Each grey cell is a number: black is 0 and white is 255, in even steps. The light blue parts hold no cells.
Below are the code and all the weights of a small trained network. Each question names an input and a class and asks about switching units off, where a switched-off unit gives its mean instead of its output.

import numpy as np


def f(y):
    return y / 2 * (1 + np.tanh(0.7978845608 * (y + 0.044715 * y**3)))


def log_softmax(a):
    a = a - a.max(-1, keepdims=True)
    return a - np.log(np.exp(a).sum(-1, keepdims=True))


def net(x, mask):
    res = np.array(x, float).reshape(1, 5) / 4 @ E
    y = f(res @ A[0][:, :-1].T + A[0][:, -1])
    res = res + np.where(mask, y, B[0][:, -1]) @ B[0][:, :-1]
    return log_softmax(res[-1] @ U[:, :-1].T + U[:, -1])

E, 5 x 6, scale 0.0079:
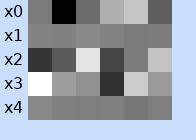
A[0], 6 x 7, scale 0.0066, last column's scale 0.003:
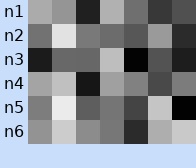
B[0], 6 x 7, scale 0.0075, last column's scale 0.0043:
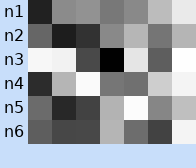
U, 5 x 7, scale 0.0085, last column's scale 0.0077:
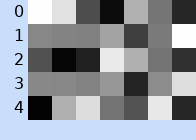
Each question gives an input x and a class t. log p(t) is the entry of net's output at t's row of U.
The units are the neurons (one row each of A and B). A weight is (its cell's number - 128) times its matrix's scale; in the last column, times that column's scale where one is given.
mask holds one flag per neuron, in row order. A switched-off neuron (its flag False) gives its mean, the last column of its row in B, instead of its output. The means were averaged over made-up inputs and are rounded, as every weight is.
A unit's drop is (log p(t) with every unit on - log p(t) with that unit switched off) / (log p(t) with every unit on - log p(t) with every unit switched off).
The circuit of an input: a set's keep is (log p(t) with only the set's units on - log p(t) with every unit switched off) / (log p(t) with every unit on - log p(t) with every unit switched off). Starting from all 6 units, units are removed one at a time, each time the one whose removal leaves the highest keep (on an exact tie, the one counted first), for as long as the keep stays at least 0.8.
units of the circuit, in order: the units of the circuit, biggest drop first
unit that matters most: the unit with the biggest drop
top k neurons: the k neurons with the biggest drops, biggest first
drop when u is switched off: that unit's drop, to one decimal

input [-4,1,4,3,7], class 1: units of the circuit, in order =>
[n3, n4, n6]
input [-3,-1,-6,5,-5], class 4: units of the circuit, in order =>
[n4, n3]
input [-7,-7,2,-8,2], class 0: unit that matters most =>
n3
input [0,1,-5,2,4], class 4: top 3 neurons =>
[n4, n3, n1]
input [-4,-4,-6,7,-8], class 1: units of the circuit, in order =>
[n3, n4]
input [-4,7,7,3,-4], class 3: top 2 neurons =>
[n4, n1]
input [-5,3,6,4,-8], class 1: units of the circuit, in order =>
[n3, n4, n6, n1]
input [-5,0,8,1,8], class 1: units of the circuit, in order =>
[n4, n6]
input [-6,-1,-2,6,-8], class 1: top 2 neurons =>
[n3, n6]
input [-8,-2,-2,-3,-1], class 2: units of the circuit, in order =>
[n5, n2]
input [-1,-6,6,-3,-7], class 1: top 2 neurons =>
[n4, n1]
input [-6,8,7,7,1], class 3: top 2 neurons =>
[n3, n6]
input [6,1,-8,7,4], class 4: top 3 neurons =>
[n4, n1, n3]
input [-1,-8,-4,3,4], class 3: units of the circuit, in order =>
[n3]
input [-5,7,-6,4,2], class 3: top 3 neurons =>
[n3, n4, n6]
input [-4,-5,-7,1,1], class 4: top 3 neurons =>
[n4, n1, n3]
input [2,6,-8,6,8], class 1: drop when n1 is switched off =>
-0.1
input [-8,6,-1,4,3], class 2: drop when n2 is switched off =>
0.1
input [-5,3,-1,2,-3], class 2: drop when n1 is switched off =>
0.0
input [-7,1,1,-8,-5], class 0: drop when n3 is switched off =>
1.2
